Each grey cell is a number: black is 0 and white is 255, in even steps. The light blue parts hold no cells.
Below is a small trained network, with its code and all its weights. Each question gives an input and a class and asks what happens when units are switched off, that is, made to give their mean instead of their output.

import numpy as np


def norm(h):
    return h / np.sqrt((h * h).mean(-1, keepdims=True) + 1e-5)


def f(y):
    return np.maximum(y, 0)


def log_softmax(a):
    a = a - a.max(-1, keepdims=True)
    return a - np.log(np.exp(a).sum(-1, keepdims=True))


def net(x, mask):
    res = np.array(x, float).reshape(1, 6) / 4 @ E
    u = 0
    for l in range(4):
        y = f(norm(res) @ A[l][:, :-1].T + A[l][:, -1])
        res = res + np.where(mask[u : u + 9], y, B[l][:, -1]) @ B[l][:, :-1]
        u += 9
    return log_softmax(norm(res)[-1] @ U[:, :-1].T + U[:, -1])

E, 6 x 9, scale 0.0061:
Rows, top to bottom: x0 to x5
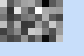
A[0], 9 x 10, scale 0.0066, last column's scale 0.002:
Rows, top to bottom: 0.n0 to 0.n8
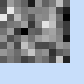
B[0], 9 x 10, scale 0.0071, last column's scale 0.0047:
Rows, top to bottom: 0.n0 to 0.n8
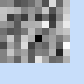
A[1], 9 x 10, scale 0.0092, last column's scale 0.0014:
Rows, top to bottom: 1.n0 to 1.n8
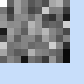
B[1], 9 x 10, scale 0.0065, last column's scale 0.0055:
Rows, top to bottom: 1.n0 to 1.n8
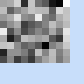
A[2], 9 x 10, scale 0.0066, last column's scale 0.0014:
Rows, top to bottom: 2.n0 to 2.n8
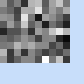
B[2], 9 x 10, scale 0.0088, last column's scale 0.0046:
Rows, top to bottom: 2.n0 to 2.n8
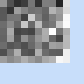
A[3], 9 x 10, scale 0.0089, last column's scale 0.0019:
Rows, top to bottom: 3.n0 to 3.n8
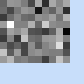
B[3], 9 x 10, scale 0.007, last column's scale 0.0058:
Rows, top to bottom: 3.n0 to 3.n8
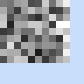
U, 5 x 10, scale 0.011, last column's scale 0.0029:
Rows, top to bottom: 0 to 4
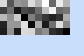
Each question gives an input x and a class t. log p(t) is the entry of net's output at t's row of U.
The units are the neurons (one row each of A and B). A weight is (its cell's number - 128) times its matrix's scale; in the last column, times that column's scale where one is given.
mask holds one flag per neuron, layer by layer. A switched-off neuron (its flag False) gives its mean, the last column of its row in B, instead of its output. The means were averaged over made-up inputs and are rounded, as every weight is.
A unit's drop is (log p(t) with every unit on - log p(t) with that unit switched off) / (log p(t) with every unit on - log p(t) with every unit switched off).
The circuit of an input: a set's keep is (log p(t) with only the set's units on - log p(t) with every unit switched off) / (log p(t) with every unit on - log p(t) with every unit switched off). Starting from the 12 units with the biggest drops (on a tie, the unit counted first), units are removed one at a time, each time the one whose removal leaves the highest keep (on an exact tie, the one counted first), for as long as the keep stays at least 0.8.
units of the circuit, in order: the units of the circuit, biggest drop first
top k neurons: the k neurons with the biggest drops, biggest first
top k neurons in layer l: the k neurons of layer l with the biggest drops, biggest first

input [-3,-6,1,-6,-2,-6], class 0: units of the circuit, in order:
[3.n3]
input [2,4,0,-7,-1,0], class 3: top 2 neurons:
[2.n3, 0.n3]
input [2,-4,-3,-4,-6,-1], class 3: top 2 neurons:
[2.n3, 0.n3]
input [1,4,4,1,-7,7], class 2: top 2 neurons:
[1.n0, 0.n2]
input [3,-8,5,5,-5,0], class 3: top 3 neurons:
[1.n6, 2.n3, 2.n0]
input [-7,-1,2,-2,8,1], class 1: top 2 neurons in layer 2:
[2.n0, 2.n1]
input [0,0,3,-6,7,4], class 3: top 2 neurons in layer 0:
[0.n3, 0.n5]
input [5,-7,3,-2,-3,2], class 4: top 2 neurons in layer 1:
[1.n5, 1.n6]
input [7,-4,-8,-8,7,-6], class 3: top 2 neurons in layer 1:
[1.n0, 1.n1]
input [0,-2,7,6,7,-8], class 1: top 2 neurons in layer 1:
[1.n0, 1.n7]
